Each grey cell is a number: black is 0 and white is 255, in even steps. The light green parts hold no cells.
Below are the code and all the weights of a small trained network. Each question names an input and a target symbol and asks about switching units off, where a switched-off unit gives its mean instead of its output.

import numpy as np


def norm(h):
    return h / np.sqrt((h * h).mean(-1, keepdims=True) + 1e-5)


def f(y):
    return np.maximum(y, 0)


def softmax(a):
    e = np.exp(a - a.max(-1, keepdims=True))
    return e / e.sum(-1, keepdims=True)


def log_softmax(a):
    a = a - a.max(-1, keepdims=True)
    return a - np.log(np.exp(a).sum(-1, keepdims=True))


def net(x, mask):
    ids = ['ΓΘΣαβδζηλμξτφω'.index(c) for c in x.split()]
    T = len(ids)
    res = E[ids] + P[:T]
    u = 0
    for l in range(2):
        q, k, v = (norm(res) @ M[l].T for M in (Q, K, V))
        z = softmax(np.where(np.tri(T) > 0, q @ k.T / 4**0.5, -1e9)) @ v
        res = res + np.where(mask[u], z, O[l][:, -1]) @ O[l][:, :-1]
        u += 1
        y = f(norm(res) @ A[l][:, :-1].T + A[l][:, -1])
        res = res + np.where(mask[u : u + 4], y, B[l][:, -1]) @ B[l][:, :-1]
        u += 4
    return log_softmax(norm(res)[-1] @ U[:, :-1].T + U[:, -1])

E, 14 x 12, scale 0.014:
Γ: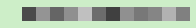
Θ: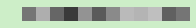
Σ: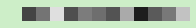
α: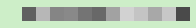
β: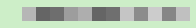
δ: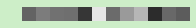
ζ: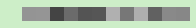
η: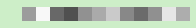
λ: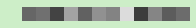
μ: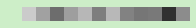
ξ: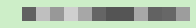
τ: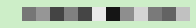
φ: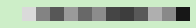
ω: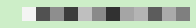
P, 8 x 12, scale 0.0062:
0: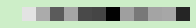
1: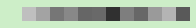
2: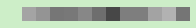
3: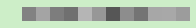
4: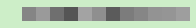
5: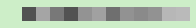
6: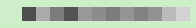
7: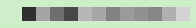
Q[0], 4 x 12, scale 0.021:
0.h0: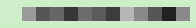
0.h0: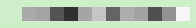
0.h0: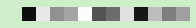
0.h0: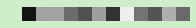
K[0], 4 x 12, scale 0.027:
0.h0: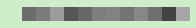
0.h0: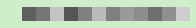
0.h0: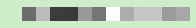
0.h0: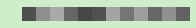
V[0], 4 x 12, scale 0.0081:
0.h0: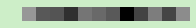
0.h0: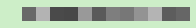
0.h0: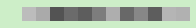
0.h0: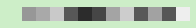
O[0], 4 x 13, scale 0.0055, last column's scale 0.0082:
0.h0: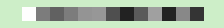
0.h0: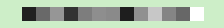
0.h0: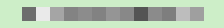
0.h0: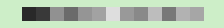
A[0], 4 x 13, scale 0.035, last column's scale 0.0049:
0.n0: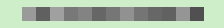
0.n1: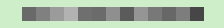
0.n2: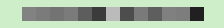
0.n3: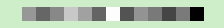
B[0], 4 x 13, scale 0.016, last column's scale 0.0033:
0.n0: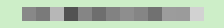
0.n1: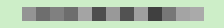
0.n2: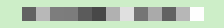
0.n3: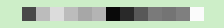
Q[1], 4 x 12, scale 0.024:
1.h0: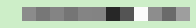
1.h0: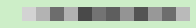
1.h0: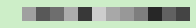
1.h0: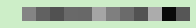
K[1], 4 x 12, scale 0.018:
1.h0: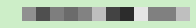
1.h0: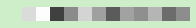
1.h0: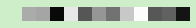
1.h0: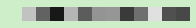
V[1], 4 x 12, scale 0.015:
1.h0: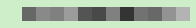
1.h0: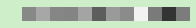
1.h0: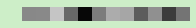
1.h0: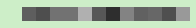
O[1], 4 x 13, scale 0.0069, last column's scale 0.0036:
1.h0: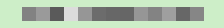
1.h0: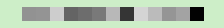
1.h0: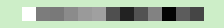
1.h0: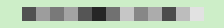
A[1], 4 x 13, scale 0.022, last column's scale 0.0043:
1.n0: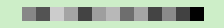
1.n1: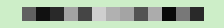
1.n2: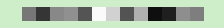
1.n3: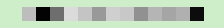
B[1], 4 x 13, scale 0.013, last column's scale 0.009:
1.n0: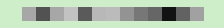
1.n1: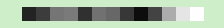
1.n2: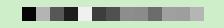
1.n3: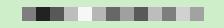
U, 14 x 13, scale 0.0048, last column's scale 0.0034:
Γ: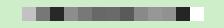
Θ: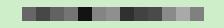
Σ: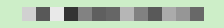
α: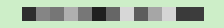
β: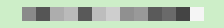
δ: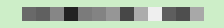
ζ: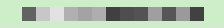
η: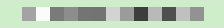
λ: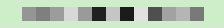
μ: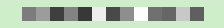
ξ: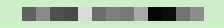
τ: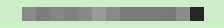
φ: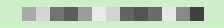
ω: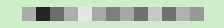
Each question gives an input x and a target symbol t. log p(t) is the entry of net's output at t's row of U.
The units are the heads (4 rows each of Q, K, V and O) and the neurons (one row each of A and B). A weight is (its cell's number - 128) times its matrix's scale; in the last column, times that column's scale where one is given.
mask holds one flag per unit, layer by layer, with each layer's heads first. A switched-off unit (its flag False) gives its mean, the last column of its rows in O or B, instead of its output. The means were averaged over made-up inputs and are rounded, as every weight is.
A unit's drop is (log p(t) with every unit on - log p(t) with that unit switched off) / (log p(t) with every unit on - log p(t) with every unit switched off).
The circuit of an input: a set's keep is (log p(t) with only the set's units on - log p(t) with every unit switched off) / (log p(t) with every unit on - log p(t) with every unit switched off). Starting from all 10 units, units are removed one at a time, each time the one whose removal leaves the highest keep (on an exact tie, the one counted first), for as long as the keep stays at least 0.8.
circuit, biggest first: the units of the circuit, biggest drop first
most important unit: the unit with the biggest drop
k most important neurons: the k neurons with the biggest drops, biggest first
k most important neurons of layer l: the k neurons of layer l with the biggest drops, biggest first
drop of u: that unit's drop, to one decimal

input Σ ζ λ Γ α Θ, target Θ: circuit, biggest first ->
[1.h0 1.n1 0.n3]
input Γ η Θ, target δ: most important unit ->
0.h0
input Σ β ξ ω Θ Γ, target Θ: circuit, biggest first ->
[1.h0 1.n1 0.n3 0.h0]
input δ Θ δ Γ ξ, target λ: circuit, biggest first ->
[1.h0 0.n1]
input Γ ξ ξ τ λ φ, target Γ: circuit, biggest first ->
[0.h0 1.n1 0.n3]
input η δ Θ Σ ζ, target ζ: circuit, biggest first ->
[0.h0 0.n3]
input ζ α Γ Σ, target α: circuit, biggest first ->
[0.h0 1.n1 0.n2 1.h0]
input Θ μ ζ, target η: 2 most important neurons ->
[0.n2 0.n3]
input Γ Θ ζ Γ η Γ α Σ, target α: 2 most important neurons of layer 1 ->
[1.n1 1.n0]
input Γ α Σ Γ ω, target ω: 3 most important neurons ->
[1.n3 0.n0 0.n3]
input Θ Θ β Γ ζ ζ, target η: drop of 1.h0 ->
0.2
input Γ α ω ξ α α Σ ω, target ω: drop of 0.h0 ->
0.6
